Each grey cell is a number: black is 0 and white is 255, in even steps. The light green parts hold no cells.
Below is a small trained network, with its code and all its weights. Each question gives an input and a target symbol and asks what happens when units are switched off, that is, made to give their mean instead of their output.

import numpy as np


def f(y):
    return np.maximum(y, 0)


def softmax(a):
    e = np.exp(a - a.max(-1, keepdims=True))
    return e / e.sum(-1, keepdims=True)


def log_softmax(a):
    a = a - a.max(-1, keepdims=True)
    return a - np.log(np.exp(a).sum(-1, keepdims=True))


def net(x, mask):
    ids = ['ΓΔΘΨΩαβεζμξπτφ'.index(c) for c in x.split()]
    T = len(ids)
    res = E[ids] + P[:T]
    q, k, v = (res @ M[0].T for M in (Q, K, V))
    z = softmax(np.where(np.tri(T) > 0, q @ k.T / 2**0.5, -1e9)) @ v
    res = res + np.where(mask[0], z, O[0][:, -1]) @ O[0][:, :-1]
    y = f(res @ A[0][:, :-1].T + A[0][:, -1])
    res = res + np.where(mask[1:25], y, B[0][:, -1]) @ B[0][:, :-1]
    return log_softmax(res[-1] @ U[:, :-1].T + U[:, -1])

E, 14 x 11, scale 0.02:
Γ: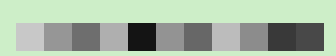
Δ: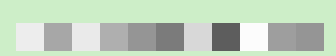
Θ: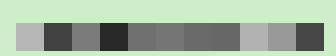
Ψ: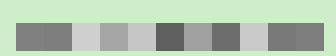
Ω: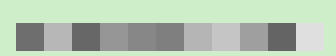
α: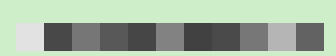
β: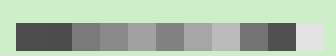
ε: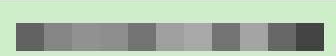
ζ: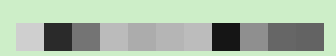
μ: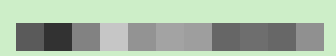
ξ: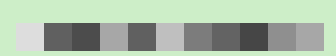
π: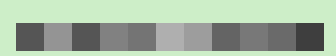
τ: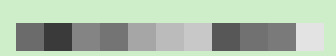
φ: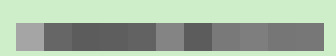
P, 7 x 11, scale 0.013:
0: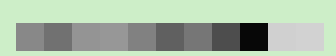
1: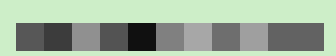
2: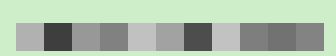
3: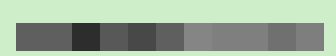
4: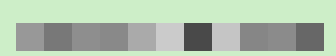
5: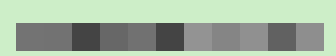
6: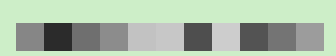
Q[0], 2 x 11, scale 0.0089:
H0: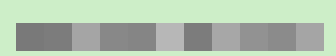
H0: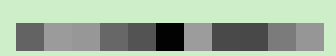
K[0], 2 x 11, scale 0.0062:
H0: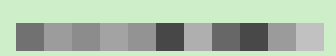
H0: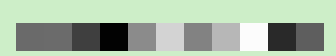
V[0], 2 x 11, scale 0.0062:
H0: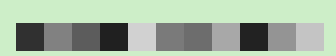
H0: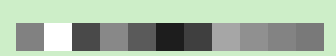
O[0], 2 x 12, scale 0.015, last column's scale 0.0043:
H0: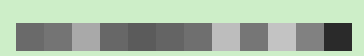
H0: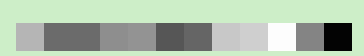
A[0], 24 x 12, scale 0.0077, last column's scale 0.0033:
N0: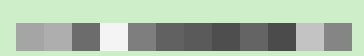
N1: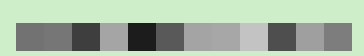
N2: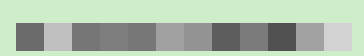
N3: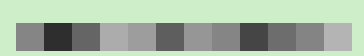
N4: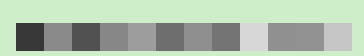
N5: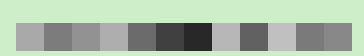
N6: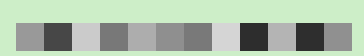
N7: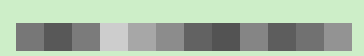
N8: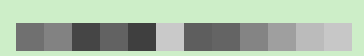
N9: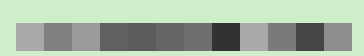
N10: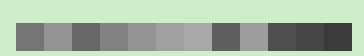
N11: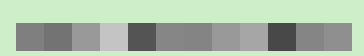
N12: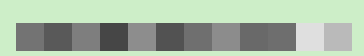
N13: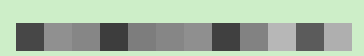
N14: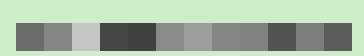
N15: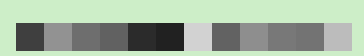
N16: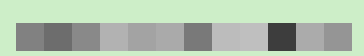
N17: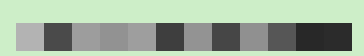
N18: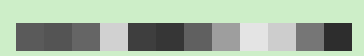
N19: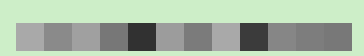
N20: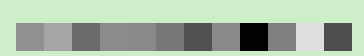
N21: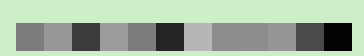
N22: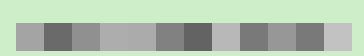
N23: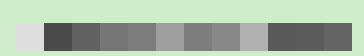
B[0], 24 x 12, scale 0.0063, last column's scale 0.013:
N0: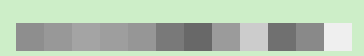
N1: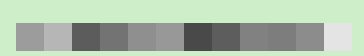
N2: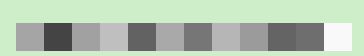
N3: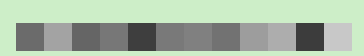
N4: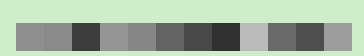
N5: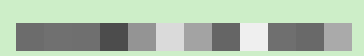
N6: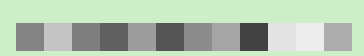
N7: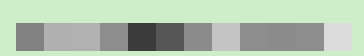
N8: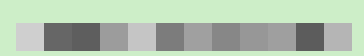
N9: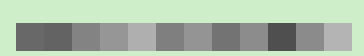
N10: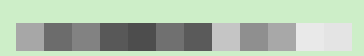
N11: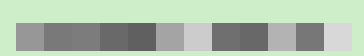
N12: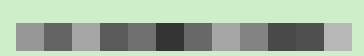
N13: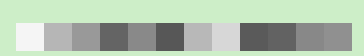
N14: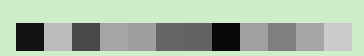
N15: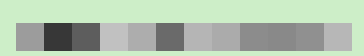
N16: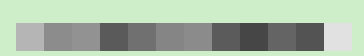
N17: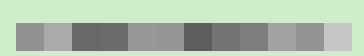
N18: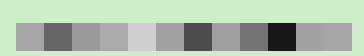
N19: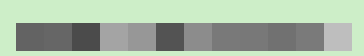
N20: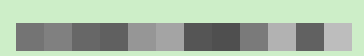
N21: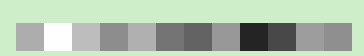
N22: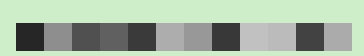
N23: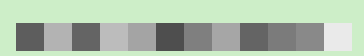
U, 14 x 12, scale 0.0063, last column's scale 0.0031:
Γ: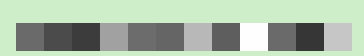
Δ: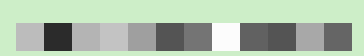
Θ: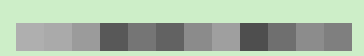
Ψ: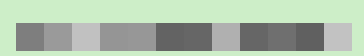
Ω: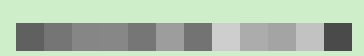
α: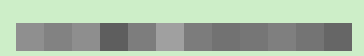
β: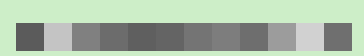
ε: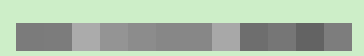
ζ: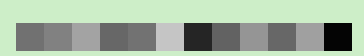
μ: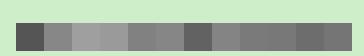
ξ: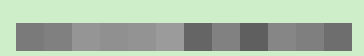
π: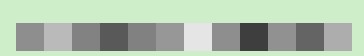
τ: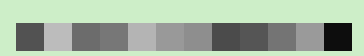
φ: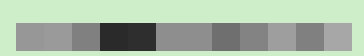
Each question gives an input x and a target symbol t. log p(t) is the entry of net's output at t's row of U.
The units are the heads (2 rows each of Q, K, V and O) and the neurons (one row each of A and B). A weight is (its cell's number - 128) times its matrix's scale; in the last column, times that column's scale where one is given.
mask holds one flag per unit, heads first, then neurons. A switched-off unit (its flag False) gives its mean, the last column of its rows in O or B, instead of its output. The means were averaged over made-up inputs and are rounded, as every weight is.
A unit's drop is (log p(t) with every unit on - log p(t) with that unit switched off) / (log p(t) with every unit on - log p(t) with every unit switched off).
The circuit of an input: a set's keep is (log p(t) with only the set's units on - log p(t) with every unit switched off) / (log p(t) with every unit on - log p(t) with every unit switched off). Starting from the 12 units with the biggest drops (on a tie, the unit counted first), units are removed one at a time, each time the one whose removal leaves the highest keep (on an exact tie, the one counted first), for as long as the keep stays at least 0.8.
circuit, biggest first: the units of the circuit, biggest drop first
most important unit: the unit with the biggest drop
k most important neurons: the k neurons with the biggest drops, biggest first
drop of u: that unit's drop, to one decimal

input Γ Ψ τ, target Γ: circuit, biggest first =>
(H0; N22)
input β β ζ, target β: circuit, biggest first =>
(H0; N6; N2)
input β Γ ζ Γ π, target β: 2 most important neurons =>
(N6; N14)
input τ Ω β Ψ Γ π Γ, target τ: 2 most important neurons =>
(N14; N19)
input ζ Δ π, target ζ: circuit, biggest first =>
(H0; N10; N2)
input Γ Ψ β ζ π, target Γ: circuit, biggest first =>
(H0)
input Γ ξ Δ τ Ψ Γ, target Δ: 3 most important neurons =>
(N22; N14; N10)
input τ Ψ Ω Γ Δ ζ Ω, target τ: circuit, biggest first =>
(H0; N14)
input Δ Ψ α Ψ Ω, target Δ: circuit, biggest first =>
(H0; N2; N14)
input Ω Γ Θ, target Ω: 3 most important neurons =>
(N6; N5; N22)
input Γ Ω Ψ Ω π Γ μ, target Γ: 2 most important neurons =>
(N22; N3)
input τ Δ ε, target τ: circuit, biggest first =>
(N14; H0)
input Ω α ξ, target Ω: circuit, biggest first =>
(H0; N5)
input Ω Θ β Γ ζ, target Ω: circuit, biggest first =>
(H0; N6)
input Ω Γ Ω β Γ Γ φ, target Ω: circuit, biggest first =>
(H0; N5)
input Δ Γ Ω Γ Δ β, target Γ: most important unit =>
N4
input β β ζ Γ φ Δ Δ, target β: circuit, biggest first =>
(H0; N6; N14)
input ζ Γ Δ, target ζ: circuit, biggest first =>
(H0; N14; N2; N10)
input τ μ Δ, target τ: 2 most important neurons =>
(N14; N7)
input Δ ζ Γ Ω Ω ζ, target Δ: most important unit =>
N10
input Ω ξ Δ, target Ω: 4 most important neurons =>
(N6; N22; N5; N18)
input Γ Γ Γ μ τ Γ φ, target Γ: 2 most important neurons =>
(N22; N10)
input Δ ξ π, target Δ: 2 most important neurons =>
(N10; N2)
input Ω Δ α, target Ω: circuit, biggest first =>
(H0; N6; N5)
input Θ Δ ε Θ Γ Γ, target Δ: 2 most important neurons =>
(N14; N22)
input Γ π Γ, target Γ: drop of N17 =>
0.0
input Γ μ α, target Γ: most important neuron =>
(N22)
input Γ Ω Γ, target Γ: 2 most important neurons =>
(N22; N5)
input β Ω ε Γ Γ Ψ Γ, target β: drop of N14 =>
0.2
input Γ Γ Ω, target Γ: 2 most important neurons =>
(N22; N4)
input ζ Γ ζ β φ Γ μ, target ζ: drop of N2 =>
0.1
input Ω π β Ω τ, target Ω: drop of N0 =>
-0.1
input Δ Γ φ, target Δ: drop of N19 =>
-0.1
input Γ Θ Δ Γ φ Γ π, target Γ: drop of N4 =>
0.2
